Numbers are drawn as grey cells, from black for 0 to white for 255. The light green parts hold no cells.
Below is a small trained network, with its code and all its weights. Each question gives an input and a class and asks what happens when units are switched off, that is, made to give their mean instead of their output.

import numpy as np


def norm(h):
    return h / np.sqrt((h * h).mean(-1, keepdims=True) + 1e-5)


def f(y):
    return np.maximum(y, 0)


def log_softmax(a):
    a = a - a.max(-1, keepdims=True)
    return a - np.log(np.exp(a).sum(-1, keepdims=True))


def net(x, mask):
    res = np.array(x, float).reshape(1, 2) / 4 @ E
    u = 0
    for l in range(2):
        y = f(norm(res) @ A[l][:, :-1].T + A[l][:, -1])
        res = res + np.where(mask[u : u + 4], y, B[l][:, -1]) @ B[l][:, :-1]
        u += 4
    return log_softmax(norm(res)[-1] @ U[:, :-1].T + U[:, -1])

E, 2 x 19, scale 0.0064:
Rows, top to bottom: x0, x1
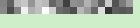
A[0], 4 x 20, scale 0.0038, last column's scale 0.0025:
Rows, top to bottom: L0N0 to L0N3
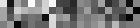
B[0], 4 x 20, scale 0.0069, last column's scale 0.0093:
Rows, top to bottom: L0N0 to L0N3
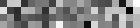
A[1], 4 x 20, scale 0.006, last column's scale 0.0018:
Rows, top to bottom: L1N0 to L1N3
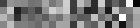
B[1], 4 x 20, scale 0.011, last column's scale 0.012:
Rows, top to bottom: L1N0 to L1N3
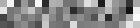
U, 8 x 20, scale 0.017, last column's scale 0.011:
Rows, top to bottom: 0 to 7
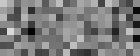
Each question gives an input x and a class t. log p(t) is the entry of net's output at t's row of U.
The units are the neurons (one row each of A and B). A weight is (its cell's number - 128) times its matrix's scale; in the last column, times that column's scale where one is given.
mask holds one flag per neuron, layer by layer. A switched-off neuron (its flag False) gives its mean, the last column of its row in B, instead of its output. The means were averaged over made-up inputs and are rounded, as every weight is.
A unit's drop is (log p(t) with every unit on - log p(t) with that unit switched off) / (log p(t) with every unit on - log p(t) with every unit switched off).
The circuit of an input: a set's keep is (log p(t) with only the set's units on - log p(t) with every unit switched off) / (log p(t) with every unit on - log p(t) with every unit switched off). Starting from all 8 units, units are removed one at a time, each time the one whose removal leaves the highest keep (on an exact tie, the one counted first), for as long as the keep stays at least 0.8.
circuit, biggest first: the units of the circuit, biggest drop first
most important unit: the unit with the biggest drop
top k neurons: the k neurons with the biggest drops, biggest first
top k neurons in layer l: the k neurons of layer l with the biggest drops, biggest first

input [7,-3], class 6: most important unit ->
L1N1
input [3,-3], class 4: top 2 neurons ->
(L1N1; L0N1)
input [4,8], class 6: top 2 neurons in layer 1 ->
(L1N3; L1N1)
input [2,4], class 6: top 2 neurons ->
(L0N0; L0N1)
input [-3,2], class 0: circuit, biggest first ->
(L0N1; L1N0)
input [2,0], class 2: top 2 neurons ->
(L0N1; L0N0)
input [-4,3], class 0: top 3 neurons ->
(L0N0; L0N1; L1N0)
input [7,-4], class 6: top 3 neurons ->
(L1N1; L0N0; L1N0)
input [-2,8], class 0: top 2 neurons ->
(L1N0; L0N0)
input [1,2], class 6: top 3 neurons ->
(L0N0; L0N1; L1N3)
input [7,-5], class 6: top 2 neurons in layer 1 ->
(L1N1; L1N0)
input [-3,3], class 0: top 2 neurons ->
(L0N0; L1N0)
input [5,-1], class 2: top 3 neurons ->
(L0N0; L0N1; L1N3)
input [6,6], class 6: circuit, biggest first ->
(L1N1)
